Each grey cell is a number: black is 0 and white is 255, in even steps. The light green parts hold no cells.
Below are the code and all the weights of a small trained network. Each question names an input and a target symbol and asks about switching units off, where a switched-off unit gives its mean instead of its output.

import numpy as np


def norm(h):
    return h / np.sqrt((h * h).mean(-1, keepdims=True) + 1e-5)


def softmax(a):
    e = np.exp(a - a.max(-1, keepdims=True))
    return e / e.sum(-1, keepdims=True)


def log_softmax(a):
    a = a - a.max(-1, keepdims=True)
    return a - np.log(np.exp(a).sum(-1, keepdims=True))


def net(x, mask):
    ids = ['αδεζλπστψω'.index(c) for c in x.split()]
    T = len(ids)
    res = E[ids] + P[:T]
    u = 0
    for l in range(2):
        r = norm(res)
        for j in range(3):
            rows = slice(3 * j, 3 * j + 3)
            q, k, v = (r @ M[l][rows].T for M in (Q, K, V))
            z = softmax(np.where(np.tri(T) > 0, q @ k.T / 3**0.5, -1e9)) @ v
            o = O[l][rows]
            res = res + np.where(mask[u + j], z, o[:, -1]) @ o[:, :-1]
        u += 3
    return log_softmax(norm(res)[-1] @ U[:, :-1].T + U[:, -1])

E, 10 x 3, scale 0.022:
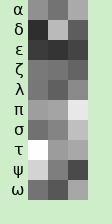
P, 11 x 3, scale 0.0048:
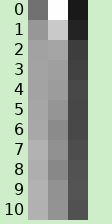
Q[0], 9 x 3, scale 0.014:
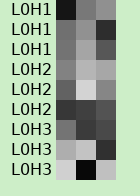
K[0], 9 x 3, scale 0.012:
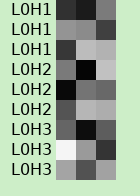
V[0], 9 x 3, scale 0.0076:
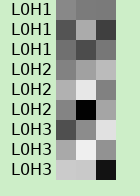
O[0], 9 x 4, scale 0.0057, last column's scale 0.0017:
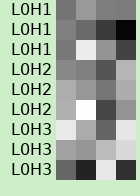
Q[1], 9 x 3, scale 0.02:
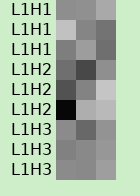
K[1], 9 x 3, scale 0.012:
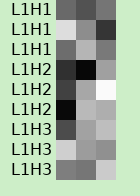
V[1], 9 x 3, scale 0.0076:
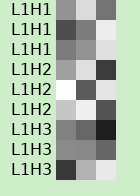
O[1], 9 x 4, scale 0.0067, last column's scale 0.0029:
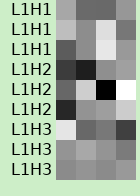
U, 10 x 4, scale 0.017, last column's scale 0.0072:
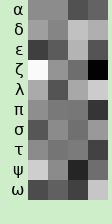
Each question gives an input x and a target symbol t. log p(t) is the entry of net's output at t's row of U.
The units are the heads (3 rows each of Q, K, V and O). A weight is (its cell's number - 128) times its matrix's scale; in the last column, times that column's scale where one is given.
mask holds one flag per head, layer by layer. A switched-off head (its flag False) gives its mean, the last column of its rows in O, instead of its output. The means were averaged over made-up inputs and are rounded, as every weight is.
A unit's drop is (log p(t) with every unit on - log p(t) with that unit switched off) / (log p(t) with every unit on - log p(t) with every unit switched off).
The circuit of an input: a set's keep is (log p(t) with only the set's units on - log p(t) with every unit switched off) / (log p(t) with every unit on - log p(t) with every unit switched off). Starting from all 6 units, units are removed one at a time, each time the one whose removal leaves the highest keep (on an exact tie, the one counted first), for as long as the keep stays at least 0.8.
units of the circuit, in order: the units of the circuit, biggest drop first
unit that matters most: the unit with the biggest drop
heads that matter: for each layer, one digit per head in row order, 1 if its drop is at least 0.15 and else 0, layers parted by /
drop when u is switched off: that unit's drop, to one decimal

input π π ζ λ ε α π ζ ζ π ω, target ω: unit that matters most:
L1H2
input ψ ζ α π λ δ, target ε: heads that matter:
000 / 010
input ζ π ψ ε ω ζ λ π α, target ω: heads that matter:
010 / 110
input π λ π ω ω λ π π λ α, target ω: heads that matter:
101 / 110
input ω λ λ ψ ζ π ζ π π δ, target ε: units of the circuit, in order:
L1H2, L0H3
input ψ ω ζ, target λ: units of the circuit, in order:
L0H3, L1H2
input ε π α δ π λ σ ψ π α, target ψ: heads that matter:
001 / 000
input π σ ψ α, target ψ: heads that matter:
001 / 010
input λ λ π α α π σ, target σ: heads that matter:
000 / 010
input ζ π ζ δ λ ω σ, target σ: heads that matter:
000 / 110
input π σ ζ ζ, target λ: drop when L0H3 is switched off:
0.3
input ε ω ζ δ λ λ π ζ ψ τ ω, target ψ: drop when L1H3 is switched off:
0.2
